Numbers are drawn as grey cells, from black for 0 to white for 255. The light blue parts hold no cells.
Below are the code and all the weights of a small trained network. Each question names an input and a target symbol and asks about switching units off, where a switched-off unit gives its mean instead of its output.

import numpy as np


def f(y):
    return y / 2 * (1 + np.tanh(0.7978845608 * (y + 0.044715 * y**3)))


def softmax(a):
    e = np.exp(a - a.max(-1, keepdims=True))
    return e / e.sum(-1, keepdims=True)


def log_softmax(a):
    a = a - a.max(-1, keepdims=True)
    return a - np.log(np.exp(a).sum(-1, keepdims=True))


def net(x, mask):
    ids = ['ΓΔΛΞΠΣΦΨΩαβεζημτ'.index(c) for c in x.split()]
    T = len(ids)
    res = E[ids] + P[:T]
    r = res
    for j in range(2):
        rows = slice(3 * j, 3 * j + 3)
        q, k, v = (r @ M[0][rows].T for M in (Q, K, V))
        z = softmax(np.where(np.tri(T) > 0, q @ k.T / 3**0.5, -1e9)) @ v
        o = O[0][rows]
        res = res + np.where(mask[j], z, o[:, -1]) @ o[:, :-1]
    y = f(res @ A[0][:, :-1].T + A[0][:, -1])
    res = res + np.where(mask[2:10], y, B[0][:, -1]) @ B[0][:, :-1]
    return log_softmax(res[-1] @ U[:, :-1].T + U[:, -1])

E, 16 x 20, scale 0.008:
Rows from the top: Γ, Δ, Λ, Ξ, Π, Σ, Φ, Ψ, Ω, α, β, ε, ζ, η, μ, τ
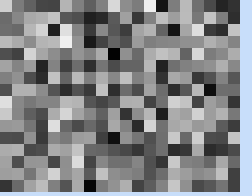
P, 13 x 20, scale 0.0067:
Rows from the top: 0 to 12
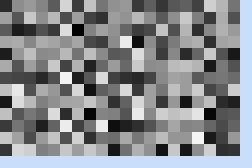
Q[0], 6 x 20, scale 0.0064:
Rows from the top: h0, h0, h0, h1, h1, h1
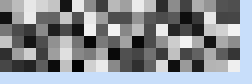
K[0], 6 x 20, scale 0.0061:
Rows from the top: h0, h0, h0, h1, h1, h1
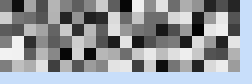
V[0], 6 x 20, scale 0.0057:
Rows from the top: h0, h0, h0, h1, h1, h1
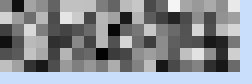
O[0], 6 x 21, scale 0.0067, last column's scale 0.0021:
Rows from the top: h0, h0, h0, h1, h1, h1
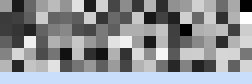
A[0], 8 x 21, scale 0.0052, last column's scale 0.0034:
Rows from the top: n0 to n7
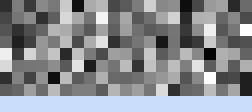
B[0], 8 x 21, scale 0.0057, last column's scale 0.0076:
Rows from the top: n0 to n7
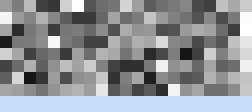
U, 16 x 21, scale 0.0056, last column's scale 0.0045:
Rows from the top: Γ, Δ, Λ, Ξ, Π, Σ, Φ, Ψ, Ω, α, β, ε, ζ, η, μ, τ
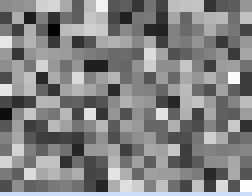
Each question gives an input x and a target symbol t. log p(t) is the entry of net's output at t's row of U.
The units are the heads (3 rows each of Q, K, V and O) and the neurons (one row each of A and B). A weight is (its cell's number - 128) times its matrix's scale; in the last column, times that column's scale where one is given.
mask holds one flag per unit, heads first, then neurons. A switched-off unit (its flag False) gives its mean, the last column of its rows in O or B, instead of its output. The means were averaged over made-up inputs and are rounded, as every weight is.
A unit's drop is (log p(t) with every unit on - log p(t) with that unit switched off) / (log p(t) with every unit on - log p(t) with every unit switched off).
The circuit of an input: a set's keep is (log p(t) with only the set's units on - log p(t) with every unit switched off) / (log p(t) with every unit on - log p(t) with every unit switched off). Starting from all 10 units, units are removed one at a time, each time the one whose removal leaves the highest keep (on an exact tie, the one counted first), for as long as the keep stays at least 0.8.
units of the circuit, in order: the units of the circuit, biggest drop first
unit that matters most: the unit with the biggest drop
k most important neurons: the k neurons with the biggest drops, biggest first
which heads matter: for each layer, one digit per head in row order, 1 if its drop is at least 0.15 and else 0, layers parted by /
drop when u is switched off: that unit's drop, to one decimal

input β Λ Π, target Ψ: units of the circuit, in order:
[h0; h1; n0]
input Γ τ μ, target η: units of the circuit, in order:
[h1; n4; h0]
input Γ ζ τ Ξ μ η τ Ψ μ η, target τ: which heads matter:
10
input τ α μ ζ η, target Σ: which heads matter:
01
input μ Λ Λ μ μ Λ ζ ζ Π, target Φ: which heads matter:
01
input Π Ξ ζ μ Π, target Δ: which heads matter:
11
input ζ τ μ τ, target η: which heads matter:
01
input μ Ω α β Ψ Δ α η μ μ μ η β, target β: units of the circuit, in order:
[h1; n6; n3]
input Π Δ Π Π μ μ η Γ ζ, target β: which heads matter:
01
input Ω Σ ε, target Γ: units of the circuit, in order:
[h0; h1]
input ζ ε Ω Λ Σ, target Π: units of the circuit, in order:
[h0; n5]
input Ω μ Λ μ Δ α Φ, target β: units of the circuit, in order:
[h1; n3]
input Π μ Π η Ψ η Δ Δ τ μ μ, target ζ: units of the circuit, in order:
[h0; h1; n1]
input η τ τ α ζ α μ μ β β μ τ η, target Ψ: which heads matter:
11
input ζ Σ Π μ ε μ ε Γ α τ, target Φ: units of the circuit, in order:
[h1; n5; h0]
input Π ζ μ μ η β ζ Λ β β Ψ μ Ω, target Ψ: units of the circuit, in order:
[h0; h1; n0]
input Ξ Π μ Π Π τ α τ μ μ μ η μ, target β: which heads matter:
01
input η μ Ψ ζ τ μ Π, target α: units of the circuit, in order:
[h0]
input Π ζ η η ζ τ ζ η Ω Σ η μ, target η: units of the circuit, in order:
[h1; n4]
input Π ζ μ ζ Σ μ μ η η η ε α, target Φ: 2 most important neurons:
[n5; n4]
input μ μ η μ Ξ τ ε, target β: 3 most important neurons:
[n3; n6; n0]
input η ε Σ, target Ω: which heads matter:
10
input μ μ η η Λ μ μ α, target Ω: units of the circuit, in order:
[h0]
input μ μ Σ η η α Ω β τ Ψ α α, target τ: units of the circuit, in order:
[h0]
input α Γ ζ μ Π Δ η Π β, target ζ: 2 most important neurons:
[n1; n2]
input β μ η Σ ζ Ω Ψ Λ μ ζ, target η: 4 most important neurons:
[n4; n5; n2; n0]
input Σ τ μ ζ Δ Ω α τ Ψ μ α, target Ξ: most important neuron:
[n1]
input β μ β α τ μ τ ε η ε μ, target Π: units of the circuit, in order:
[h0; n5; n1]
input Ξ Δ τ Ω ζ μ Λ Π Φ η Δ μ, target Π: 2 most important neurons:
[n5; n6]
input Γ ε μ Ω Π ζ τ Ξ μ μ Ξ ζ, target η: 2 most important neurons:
[n4; n5]
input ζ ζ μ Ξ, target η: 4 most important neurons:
[n4; n5; n2; n0]
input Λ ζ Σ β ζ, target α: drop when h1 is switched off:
0.0
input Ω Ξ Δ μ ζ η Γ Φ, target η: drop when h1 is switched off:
0.9
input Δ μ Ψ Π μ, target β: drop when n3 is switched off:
0.6
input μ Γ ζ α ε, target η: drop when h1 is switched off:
1.4
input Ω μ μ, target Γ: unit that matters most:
h0
